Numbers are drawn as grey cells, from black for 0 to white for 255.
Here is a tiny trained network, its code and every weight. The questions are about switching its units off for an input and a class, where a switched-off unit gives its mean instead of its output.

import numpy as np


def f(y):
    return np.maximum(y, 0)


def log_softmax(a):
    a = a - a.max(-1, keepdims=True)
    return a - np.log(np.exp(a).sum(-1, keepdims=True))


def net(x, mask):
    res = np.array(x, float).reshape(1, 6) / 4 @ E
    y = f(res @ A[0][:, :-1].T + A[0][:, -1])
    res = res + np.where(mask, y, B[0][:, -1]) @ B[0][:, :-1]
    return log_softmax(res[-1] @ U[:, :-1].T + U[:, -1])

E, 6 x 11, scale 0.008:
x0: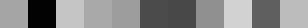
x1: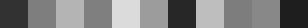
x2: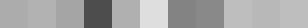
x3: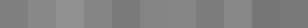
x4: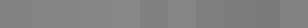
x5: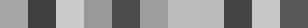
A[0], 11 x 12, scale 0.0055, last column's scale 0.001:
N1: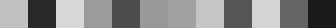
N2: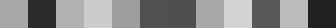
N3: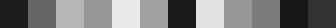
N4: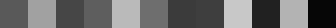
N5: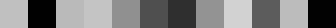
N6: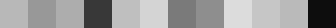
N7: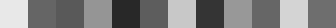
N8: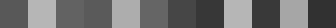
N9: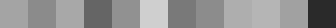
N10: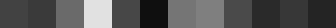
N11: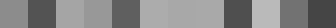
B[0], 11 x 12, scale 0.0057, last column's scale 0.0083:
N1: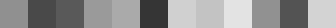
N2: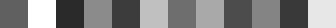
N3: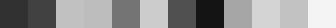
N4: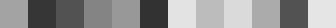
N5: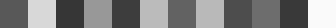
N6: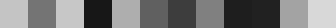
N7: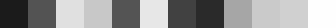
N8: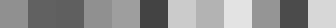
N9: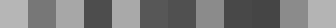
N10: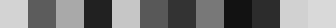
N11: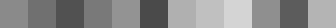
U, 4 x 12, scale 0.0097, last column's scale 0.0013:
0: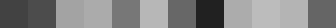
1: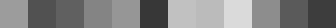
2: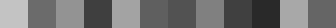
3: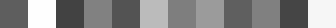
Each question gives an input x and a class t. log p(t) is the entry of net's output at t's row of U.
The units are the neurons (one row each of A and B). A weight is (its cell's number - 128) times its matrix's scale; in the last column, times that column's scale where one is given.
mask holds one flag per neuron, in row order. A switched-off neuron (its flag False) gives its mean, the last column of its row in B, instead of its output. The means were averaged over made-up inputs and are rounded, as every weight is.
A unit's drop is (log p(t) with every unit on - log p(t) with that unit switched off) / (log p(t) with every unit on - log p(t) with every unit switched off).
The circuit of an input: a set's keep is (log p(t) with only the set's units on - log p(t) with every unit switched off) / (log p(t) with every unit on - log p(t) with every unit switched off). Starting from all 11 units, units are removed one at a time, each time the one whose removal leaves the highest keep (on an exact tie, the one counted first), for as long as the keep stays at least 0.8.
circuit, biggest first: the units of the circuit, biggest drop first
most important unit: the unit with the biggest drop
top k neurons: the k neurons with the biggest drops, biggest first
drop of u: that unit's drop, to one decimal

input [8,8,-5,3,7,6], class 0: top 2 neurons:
(N3; N10)
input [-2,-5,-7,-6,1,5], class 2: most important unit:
N10
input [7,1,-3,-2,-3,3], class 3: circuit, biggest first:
(N5; N2)
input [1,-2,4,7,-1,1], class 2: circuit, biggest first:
(N3; N6)
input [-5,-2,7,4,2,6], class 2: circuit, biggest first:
(N6; N9)
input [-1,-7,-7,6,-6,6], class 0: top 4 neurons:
(N7; N6; N4; N8)
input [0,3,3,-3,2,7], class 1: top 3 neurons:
(N1; N7; N11)
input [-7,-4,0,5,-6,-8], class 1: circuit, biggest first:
(N4; N8)
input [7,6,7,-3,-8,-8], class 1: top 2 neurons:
(N4; N8)
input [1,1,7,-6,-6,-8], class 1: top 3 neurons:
(N4; N8; N10)
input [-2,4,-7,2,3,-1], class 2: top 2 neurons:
(N10; N7)
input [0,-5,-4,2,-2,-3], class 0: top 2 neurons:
(N7; N6)
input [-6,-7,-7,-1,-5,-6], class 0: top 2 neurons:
(N7; N6)
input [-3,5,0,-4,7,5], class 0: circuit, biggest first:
(N3)
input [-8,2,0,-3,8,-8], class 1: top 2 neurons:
(N4; N8)
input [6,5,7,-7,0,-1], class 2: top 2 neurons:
(N6; N7)
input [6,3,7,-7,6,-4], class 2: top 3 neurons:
(N6; N9; N7)
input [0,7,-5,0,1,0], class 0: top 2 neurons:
(N3; N6)
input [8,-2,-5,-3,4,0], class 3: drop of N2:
0.4
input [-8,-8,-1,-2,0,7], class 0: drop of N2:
0.2
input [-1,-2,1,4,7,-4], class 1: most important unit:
N3
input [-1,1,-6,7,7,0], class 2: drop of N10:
0.2
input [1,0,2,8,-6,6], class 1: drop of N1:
0.1
